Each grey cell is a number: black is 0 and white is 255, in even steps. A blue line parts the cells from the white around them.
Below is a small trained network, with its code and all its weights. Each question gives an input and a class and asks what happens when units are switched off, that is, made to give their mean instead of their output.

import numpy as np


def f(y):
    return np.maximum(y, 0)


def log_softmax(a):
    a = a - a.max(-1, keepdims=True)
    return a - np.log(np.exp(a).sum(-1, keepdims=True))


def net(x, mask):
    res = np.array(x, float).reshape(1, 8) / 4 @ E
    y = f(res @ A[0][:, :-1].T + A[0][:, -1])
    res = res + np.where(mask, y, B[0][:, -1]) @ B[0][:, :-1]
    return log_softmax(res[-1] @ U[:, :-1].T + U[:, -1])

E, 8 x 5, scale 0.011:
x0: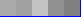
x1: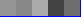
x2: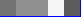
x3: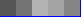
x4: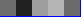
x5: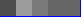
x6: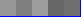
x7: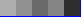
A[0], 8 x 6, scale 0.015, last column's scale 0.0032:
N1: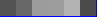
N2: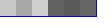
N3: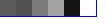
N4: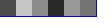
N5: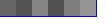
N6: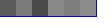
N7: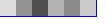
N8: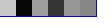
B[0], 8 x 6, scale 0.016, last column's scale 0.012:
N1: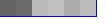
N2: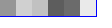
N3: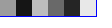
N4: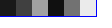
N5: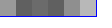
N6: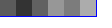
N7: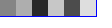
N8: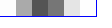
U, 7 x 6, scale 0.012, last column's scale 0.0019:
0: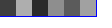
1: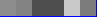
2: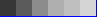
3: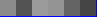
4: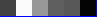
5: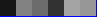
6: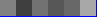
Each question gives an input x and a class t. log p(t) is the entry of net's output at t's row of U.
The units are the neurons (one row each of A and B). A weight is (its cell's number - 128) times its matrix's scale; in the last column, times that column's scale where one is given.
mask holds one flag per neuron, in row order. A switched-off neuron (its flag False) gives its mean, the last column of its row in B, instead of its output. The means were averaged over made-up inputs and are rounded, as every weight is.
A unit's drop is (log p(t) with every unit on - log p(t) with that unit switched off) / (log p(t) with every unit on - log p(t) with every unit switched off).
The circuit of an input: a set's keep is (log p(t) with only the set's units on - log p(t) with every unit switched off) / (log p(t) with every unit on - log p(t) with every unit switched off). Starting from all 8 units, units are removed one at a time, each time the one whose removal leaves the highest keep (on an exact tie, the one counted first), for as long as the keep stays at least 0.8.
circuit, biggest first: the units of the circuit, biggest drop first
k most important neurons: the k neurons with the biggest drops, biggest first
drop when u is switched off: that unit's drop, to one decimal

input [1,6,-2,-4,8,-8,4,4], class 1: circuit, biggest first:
(N8)
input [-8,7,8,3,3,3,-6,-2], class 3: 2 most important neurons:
(N3, N4)
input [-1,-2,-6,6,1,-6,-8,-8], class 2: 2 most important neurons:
(N1, N2)
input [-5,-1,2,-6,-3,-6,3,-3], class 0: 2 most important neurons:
(N7, N8)
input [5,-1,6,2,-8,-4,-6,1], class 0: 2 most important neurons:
(N7, N4)
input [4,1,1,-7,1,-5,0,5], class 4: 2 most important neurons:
(N2, N6)
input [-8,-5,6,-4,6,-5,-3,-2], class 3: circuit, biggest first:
(N3, N4)
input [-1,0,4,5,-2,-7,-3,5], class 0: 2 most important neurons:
(N7, N1)
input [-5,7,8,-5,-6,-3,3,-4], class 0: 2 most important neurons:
(N2, N7)
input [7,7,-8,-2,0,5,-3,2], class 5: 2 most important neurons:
(N4, N7)
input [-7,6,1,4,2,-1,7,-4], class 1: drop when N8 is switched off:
0.5
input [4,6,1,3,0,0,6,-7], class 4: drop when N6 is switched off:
0.2
